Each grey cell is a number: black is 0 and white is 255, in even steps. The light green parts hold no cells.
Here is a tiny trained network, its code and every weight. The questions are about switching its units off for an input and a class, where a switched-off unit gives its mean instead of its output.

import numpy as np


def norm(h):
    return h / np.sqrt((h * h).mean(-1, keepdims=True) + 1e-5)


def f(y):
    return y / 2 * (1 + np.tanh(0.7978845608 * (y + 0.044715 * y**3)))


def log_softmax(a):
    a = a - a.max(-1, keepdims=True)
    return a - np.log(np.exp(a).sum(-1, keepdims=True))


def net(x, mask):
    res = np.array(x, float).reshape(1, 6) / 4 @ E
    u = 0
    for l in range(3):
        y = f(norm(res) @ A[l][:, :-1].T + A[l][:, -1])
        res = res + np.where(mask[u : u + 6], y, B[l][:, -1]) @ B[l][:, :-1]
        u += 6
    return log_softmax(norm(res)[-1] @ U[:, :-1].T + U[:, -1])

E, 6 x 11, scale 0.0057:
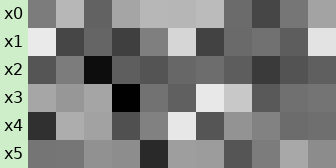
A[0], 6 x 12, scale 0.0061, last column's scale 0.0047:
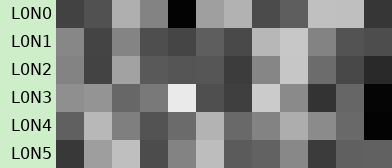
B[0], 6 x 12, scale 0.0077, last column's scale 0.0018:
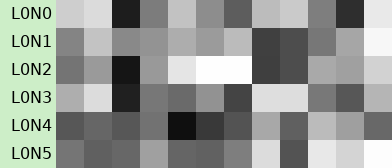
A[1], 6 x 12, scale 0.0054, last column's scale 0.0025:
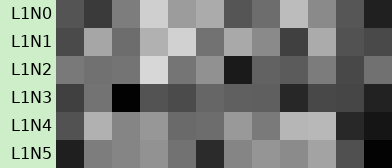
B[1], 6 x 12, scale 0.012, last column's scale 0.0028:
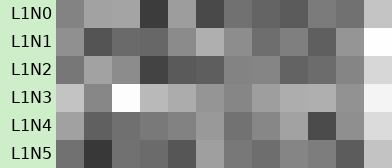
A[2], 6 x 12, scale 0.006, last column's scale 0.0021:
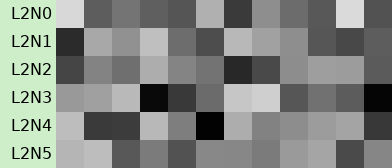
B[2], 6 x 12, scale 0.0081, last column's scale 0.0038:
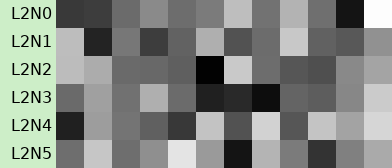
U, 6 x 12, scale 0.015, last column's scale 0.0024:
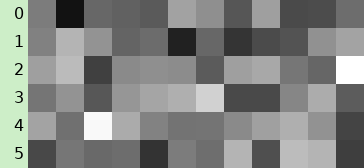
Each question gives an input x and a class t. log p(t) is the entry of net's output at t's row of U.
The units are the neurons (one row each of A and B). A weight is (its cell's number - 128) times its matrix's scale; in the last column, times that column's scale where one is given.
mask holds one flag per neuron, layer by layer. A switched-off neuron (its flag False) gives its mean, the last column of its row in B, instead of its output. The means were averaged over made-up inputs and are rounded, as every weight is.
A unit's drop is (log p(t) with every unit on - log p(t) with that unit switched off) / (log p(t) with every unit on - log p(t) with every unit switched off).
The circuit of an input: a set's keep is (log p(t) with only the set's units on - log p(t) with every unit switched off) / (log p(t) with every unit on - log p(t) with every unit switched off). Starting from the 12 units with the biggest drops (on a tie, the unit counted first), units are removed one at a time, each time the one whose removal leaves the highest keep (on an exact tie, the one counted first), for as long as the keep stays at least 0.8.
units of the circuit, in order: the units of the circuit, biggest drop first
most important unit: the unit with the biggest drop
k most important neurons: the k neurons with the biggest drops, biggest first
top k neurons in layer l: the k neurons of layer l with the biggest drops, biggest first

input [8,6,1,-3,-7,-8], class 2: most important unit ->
L0N3
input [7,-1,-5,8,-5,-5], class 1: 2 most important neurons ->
L2N3, L0N2
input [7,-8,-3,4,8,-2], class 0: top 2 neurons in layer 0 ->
L0N2, L0N1
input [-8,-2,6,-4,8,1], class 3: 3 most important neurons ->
L0N2, L0N1, L2N4
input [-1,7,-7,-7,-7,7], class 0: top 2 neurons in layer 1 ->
L1N3, L1N2
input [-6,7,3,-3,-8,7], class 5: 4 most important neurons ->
L2N4, L1N1, L1N4, L1N5
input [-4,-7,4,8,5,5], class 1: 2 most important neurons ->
L2N3, L2N0
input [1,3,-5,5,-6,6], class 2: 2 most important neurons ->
L0N0, L2N5
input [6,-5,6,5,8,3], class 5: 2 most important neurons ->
L0N5, L0N2
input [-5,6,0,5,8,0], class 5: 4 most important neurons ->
L0N5, L1N1, L1N4, L0N4
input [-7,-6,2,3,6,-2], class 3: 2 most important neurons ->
L0N2, L0N1
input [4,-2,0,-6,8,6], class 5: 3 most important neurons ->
L0N5, L2N3, L0N4
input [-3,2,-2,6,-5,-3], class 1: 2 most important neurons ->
L2N3, L0N5
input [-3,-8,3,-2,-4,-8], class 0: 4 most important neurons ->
L1N5, L0N0, L2N1, L1N1
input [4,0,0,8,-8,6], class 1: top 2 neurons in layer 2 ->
L2N3, L2N5
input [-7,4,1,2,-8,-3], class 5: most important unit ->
L2N4
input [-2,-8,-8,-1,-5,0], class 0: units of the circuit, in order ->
L1N3, L2N1
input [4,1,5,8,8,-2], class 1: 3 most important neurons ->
L2N3, L2N4, L0N2
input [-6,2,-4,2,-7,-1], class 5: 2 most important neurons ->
L2N4, L1N3
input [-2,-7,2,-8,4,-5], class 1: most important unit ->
L1N0
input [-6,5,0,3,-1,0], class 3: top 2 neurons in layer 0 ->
L0N2, L0N1
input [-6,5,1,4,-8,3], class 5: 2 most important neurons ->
L2N4, L1N1
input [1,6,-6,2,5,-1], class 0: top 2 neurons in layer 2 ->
L2N0, L2N4
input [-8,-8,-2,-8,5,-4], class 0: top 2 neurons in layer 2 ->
L2N3, L2N5
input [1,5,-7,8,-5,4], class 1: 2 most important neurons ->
L2N3, L1N3
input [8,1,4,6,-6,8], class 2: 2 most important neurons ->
L0N0, L2N5
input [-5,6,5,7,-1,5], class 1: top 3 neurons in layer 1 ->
L1N1, L1N4, L1N5
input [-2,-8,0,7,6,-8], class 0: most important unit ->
L2N1
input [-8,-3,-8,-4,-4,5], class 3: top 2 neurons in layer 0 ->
L0N2, L0N1
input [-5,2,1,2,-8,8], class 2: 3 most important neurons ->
L0N0, L2N5, L0N5
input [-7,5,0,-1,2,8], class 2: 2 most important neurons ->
L0N0, L2N5
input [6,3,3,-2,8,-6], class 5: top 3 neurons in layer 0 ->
L0N5, L0N0, L0N2
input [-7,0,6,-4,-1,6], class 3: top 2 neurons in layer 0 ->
L0N2, L0N1
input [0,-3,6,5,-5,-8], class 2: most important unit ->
L0N3
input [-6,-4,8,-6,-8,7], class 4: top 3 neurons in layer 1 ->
L1N3, L1N0, L1N1
